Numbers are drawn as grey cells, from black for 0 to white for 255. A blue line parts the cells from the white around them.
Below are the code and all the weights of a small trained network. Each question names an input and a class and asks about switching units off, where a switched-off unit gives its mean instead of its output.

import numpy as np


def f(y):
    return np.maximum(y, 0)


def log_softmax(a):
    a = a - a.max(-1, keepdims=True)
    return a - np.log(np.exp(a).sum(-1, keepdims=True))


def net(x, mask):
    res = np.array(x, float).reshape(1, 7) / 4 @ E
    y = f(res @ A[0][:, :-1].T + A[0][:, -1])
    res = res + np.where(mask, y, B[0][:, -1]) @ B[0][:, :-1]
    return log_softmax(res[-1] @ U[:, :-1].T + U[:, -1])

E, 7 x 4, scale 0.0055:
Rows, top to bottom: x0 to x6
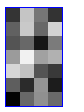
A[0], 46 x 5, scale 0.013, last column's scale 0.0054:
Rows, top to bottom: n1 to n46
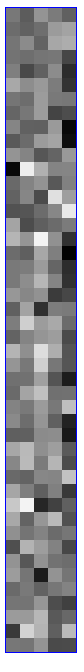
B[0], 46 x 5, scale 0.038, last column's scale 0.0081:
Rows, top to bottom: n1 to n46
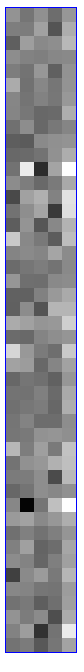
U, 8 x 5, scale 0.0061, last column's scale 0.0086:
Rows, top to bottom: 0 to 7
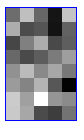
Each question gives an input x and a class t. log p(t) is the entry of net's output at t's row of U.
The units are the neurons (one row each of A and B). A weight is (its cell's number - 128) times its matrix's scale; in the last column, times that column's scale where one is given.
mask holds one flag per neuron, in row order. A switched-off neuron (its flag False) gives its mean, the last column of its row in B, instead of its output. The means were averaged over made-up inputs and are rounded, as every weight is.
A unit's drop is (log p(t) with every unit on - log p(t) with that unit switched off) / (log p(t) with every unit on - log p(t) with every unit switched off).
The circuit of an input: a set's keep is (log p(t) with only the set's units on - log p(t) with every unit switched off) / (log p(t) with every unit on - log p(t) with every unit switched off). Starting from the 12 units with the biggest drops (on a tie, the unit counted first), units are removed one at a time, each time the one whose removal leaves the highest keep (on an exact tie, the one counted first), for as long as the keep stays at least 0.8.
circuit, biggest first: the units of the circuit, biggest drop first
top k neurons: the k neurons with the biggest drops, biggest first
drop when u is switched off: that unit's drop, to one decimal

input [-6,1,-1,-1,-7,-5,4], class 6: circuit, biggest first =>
(n45, n37, n12)
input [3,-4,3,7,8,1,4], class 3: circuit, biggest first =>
(n36)
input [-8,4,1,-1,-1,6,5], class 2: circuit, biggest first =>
(n12, n45, n25)
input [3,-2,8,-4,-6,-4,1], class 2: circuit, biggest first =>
(n45, n12, n14)
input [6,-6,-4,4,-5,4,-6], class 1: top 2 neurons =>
(n12, n23)
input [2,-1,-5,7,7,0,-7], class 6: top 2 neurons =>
(n23, n32)
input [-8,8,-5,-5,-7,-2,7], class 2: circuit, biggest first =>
(n10, n14)
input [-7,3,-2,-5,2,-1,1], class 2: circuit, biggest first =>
(n12, n45, n17)
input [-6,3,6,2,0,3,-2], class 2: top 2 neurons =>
(n12, n45)
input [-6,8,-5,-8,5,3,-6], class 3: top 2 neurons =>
(n12, n23)
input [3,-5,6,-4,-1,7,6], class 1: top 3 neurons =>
(n12, n14, n8)
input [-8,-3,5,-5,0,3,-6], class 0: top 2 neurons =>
(n36, n16)
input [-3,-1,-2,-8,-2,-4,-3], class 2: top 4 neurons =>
(n12, n45, n17, n25)
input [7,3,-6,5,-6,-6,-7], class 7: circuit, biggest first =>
(n25)
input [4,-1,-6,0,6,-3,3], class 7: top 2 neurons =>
(n12, n45)
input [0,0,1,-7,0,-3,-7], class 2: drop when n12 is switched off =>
0.2
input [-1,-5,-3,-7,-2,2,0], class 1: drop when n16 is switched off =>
-0.2
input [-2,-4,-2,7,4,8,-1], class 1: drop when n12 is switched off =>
0.2
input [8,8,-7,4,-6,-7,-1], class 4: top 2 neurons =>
(n33, n14)
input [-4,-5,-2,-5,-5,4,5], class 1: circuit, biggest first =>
(n12)
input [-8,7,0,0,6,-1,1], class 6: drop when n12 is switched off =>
0.1
